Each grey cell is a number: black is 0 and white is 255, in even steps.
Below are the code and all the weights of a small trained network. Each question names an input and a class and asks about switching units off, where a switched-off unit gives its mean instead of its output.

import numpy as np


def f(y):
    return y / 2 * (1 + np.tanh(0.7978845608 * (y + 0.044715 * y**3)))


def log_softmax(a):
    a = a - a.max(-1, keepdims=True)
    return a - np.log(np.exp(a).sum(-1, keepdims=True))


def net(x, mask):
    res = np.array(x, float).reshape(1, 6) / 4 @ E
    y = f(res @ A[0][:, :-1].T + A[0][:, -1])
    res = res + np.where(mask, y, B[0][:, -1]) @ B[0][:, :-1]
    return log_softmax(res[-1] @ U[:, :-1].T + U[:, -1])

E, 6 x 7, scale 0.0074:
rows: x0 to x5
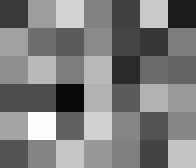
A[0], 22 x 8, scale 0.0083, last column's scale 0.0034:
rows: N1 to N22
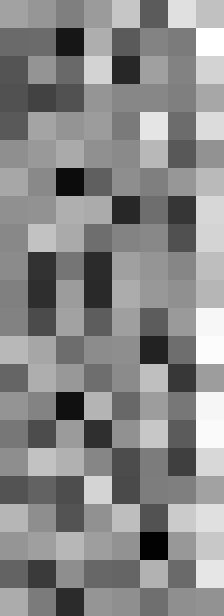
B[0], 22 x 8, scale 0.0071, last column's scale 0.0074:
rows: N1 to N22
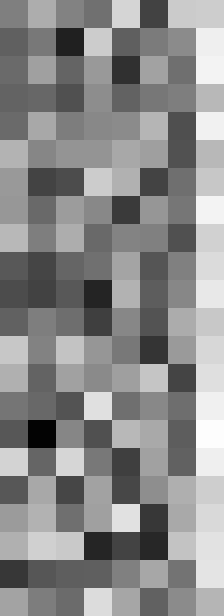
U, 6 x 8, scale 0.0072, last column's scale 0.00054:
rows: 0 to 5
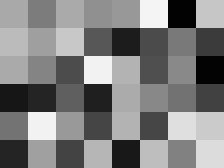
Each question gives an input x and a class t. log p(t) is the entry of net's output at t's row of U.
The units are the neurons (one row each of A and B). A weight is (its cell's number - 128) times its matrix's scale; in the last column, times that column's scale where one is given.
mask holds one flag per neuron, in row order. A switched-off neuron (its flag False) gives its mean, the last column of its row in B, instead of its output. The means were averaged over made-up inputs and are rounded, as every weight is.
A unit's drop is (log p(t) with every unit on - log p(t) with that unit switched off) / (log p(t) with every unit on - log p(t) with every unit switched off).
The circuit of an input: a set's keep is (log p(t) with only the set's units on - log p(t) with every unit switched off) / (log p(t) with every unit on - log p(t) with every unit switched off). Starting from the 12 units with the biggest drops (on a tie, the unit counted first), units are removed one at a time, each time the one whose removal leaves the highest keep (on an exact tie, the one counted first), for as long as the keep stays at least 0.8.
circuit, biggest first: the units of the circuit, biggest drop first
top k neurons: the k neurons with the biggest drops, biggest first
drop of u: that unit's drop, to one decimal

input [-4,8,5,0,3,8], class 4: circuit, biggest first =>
N20; N1
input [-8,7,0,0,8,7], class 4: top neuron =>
N20
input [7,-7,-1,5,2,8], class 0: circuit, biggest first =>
N14; N2; N5
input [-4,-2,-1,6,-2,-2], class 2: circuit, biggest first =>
N7; N22
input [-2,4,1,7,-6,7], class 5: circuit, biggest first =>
N18; N2
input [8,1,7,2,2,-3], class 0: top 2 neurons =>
N17; N14
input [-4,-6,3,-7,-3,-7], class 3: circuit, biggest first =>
N11; N16
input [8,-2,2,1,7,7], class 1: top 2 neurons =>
N20; N16
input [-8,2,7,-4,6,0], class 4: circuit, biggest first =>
N20; N1
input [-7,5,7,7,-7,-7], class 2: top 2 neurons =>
N7; N22
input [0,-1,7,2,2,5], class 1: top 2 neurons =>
N20; N21
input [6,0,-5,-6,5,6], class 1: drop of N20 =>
0.2
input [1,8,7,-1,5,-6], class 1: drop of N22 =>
-0.1
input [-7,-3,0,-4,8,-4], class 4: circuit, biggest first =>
N20
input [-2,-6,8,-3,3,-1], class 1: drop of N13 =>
0.0
